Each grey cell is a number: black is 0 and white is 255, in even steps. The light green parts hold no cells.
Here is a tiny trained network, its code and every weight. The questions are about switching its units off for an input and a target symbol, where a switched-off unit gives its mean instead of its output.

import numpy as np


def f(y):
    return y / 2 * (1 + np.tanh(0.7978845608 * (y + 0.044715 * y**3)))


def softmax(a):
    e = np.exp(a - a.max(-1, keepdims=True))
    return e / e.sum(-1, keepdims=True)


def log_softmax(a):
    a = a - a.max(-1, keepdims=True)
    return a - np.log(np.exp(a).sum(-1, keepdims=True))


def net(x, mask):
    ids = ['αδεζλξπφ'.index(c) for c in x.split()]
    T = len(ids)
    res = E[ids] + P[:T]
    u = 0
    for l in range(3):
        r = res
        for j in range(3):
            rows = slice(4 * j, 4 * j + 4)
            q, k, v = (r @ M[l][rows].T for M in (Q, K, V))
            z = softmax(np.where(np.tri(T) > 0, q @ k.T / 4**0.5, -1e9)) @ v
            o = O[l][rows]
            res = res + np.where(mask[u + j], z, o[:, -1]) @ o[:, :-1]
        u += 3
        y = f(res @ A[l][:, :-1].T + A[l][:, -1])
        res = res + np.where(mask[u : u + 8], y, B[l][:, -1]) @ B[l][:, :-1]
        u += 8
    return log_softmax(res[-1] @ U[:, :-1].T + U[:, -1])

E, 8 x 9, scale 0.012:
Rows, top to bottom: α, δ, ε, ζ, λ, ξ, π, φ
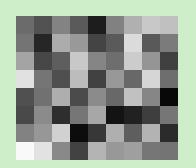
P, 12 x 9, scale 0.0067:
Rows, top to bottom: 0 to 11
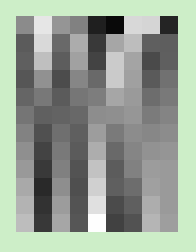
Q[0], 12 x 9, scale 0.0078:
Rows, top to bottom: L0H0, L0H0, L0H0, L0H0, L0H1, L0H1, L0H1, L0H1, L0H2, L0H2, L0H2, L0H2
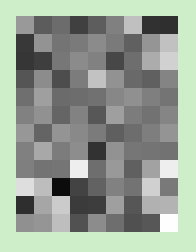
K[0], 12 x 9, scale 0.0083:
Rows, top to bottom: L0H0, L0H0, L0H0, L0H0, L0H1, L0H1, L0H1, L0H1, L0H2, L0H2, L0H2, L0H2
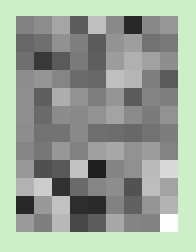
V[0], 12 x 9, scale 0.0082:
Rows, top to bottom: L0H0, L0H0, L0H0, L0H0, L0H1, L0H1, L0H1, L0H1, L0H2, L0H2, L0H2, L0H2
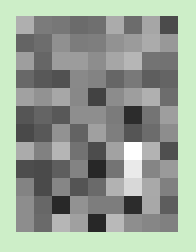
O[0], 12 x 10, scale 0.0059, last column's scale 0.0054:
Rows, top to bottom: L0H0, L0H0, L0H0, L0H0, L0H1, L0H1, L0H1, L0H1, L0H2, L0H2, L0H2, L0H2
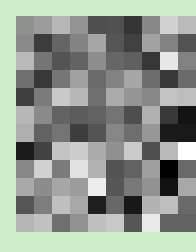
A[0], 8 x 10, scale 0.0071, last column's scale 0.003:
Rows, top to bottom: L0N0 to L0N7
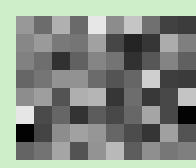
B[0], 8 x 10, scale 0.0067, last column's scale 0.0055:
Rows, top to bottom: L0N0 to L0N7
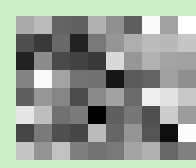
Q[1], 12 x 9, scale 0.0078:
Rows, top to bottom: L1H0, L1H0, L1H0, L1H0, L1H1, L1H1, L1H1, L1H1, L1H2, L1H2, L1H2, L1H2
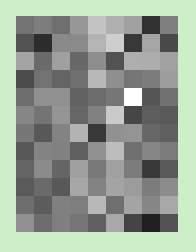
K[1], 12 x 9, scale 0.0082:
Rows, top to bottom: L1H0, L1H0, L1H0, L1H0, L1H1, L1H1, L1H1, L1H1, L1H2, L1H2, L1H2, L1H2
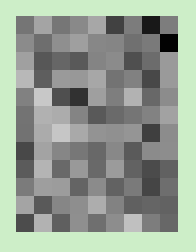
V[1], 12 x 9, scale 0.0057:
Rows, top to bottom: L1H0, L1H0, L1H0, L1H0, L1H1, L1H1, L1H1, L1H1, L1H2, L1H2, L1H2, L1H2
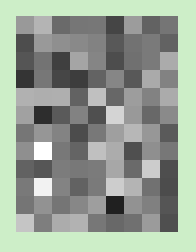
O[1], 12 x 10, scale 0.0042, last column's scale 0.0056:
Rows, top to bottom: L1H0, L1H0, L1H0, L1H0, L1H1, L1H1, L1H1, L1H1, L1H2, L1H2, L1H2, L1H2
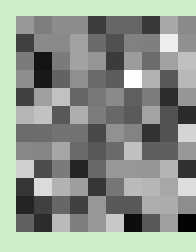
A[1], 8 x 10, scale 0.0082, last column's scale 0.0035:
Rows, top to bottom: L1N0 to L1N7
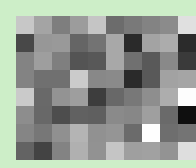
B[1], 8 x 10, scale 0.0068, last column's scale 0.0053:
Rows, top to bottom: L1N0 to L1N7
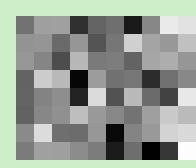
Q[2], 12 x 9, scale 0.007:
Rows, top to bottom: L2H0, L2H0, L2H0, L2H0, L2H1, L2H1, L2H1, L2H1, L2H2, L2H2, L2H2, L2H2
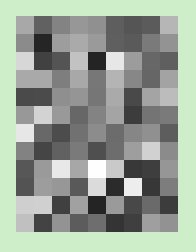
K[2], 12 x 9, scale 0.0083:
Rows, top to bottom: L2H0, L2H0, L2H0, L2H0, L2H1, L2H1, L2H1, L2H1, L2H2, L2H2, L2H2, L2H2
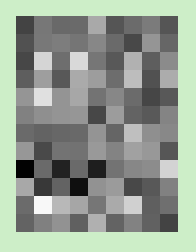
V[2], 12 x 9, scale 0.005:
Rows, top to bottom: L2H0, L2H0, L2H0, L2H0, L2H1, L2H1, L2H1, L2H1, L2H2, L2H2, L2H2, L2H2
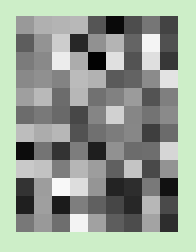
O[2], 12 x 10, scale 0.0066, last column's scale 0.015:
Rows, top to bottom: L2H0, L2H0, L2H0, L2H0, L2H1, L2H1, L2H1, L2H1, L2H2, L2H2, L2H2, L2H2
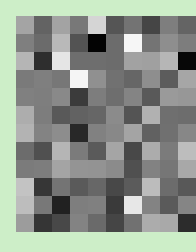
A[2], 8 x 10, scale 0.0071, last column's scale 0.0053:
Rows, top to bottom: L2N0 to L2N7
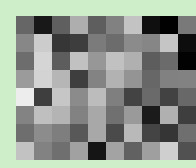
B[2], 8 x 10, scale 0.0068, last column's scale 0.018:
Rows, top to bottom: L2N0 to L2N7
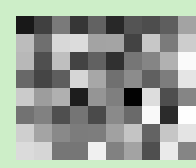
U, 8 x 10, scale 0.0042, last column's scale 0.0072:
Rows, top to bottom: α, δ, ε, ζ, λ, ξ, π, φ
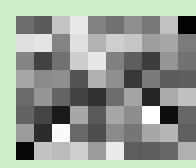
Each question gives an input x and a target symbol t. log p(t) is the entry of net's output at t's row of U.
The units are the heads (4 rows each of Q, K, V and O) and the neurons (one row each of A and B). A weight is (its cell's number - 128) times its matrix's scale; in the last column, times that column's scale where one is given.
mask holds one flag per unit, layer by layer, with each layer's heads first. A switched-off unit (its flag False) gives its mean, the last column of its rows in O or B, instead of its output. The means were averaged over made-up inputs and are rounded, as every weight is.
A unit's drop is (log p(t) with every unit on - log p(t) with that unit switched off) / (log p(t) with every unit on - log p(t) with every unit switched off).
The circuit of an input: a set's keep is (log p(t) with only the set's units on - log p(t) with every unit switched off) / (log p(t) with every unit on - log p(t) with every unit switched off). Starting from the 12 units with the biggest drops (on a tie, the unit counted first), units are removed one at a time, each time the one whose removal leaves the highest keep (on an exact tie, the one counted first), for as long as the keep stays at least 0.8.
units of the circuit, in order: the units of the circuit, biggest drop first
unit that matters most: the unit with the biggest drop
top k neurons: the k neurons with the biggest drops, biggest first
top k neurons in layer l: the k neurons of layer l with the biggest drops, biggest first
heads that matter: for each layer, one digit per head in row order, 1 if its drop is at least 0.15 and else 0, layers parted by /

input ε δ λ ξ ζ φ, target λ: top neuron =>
L0N4
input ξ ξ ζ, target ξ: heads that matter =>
011 / 100 / 011
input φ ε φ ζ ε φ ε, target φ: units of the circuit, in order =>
L2H2; L0H2
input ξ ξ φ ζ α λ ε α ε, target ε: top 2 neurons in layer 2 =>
L2N5; L2N2
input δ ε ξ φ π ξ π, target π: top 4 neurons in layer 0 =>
L0N7; L0N2; L0N4; L0N1
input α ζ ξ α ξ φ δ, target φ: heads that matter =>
011 / 000 / 011
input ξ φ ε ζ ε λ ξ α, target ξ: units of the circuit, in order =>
L0H1; L2H2
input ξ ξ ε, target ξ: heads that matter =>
011 / 000 / 011
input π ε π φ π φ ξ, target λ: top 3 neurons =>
L0N6; L0N0; L2N0
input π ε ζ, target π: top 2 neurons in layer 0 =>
L0N6; L0N7
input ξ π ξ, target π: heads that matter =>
110 / 000 / 101
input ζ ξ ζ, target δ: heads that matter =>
011 / 010 / 101
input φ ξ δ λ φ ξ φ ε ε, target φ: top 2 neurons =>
L1N6; L0N1
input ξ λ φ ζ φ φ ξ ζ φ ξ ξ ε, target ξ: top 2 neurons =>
L0N1; L0N5
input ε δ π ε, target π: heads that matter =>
001 / 010 / 101
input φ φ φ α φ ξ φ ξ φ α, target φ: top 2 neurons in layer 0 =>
L0N2; L0N1
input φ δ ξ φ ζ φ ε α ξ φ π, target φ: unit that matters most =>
L0H1
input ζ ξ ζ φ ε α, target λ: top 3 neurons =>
L0N0; L0N4; L2N0
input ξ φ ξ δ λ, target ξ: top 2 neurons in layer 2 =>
L2N2; L2N6
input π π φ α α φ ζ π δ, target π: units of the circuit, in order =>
L2H0
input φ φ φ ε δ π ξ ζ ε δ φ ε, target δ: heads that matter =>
000 / 000 / 001
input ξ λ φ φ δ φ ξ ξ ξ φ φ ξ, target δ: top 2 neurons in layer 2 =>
L2N1; L2N0
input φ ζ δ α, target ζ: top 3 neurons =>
L1N7; L0N4; L2N4
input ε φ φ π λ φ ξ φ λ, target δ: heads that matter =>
001 / 000 / 001
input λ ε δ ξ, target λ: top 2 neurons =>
L0N6; L2N0
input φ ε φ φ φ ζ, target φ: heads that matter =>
000 / 000 / 001
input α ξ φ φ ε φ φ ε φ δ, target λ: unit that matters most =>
L2H2
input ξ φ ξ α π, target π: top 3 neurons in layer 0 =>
L0N7; L0N6; L0N2
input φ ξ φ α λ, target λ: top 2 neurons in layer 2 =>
L2N0; L2N1
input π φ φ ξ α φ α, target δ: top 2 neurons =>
L0N6; L1N6
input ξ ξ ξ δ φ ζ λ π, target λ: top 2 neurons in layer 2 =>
L2N1; L2N0
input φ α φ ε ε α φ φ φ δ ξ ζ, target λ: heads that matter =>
001 / 000 / 001
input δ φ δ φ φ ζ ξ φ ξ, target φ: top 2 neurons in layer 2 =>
L2N1; L2N6
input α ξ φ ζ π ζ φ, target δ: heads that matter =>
000 / 000 / 001
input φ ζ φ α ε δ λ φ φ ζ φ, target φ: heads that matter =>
001 / 000 / 001
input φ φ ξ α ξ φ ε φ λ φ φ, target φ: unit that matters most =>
L0H1
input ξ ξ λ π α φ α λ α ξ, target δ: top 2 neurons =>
L0N2; L2N7
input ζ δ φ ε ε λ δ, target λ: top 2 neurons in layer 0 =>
L0N6; L0N0
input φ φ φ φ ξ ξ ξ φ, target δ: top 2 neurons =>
L0N2; L1N4
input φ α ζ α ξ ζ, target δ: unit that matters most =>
L0H2
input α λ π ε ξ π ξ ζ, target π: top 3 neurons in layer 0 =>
L0N4; L0N2; L0N7
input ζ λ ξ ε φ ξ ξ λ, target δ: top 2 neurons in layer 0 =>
L0N0; L0N2
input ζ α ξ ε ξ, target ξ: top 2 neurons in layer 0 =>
L0N2; L0N6
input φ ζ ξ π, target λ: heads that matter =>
010 / 000 / 001
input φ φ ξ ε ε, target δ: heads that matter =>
001 / 000 / 001
